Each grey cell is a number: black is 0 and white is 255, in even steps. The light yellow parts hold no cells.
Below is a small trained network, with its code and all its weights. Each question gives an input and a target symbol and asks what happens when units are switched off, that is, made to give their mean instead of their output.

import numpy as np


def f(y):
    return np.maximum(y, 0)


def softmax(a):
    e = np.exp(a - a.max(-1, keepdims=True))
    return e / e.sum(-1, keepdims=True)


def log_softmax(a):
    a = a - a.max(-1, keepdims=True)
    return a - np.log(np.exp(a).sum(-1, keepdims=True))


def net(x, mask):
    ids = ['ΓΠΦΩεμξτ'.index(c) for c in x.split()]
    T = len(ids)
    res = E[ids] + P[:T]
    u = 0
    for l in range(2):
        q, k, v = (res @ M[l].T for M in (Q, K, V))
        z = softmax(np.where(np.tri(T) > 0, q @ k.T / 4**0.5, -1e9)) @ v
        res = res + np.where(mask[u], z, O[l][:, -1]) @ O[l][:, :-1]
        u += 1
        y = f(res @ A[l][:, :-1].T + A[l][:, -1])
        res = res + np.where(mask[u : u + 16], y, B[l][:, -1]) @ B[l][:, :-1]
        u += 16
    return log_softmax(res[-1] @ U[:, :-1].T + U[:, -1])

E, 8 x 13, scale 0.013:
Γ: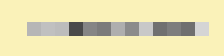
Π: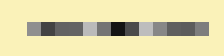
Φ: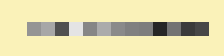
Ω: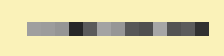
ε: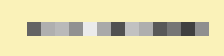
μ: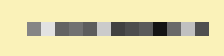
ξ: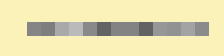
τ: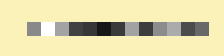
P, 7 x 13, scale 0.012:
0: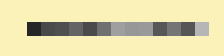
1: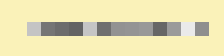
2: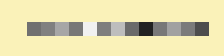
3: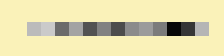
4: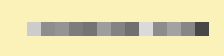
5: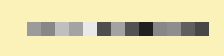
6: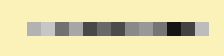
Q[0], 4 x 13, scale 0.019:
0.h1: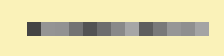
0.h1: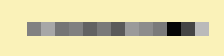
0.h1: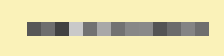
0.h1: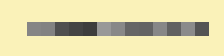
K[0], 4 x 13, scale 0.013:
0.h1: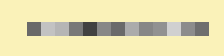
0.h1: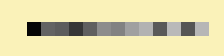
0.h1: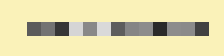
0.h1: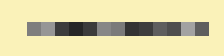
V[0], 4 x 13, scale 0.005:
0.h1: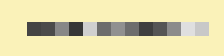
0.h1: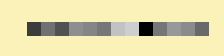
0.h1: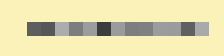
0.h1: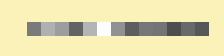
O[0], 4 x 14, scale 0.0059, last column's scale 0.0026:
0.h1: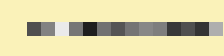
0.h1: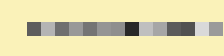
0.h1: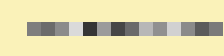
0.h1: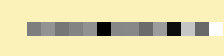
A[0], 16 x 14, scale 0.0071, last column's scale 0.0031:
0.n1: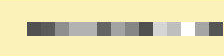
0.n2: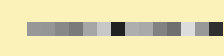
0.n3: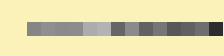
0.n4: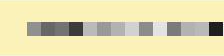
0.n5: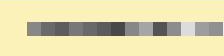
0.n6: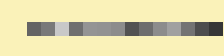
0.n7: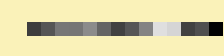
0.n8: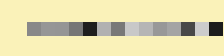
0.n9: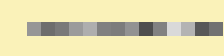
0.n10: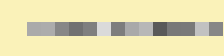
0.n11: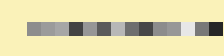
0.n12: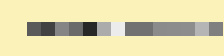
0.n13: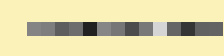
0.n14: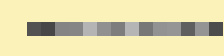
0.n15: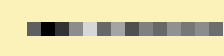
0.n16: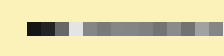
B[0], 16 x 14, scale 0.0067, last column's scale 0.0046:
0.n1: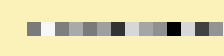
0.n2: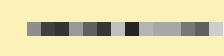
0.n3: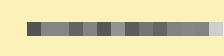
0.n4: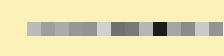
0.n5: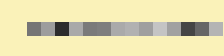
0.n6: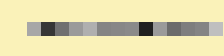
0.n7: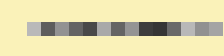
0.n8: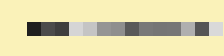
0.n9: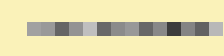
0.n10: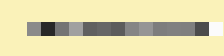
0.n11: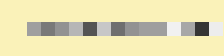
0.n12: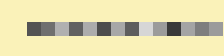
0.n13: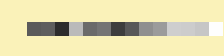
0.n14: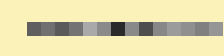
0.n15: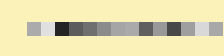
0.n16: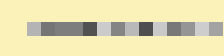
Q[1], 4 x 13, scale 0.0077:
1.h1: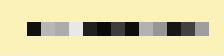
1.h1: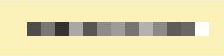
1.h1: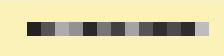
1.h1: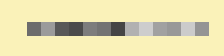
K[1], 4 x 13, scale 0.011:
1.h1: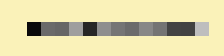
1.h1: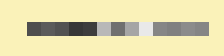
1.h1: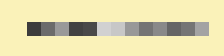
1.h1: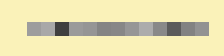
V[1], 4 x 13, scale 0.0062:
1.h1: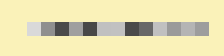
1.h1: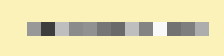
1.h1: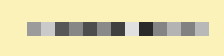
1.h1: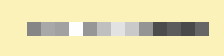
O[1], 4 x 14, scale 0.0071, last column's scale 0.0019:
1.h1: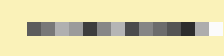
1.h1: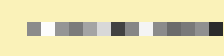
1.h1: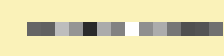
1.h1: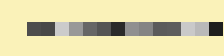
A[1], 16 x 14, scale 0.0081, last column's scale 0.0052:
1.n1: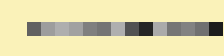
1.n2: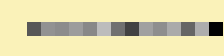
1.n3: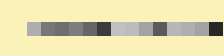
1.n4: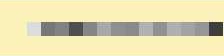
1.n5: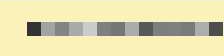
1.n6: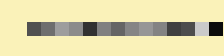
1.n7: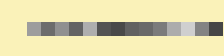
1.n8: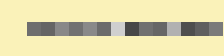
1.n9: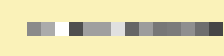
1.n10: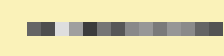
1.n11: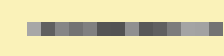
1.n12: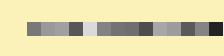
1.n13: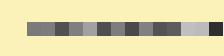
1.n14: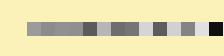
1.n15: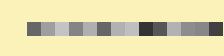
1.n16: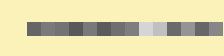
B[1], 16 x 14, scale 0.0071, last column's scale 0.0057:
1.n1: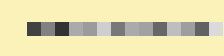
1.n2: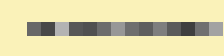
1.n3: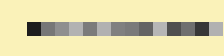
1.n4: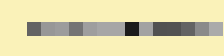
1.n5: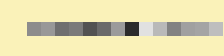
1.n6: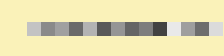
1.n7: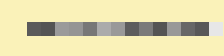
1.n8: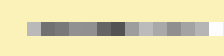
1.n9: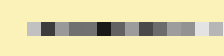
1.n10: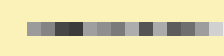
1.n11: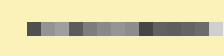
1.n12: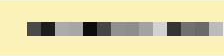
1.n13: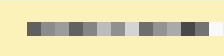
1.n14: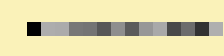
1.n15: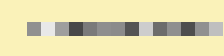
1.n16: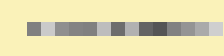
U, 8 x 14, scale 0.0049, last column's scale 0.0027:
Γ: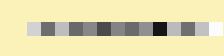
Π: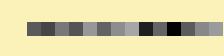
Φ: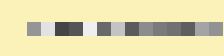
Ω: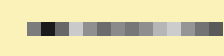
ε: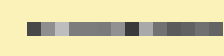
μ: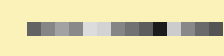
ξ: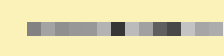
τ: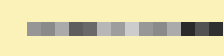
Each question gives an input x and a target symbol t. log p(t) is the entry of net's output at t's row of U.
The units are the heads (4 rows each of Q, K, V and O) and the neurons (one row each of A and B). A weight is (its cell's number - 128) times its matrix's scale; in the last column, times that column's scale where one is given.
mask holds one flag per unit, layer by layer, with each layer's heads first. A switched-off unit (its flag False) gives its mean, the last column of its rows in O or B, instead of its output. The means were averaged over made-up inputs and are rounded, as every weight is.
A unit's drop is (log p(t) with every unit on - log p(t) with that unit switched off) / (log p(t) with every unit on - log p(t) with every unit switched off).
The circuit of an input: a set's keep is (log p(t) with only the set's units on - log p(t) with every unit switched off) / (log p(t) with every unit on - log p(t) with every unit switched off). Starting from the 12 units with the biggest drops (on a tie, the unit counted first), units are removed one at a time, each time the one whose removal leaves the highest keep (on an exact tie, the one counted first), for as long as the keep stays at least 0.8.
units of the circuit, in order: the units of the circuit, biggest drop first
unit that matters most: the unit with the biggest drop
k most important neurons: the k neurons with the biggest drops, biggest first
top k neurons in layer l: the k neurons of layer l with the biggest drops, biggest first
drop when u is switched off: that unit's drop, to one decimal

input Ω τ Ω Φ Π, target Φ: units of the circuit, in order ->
0.h1; 1.h1
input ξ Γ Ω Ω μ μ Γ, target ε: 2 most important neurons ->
1.n14; 0.n16
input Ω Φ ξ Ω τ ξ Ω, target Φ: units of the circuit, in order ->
1.h1; 0.n12
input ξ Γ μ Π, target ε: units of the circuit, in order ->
0.h1; 1.n14; 1.h1; 0.n16
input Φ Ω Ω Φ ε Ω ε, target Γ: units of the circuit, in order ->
1.n6; 1.h1; 0.n16
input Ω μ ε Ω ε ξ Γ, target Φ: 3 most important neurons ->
0.n12; 0.n13; 0.n11
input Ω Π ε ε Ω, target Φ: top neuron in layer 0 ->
0.n2
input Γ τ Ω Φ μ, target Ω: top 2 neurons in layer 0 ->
0.n2; 0.n11
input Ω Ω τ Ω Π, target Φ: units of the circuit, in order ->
1.h1; 0.n2
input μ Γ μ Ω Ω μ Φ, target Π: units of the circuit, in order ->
1.h1; 0.h1
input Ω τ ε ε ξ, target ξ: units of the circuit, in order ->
0.n1; 1.h1; 0.h1; 0.n9
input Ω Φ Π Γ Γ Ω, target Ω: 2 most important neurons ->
1.n1; 1.n12
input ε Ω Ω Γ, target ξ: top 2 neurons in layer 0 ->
0.n16; 0.n8
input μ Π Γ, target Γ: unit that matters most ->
1.n9
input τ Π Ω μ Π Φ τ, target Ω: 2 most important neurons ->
0.n8; 0.n13
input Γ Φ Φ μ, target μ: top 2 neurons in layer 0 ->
0.n12; 0.n8
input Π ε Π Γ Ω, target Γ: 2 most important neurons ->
1.n9; 0.n4
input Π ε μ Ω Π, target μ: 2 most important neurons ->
1.n7; 0.n7
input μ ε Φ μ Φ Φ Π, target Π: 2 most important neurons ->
1.n11; 0.n11
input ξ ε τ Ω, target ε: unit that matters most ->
0.h1
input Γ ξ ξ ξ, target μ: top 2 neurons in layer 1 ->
1.n7; 1.n13
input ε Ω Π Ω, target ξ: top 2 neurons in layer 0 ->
0.n16; 0.n13
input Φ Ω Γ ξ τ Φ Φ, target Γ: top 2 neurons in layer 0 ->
0.n16; 0.n15
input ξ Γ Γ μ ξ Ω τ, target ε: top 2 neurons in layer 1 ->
1.n14; 1.n2
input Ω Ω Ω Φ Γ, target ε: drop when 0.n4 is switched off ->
0.2
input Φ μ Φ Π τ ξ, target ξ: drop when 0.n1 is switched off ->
0.3
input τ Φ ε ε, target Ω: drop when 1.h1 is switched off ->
0.2
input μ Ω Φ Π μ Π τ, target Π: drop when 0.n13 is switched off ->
0.1
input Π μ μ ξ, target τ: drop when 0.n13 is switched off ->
0.0
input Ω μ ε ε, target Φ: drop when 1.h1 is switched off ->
0.8
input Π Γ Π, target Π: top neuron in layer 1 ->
1.n12
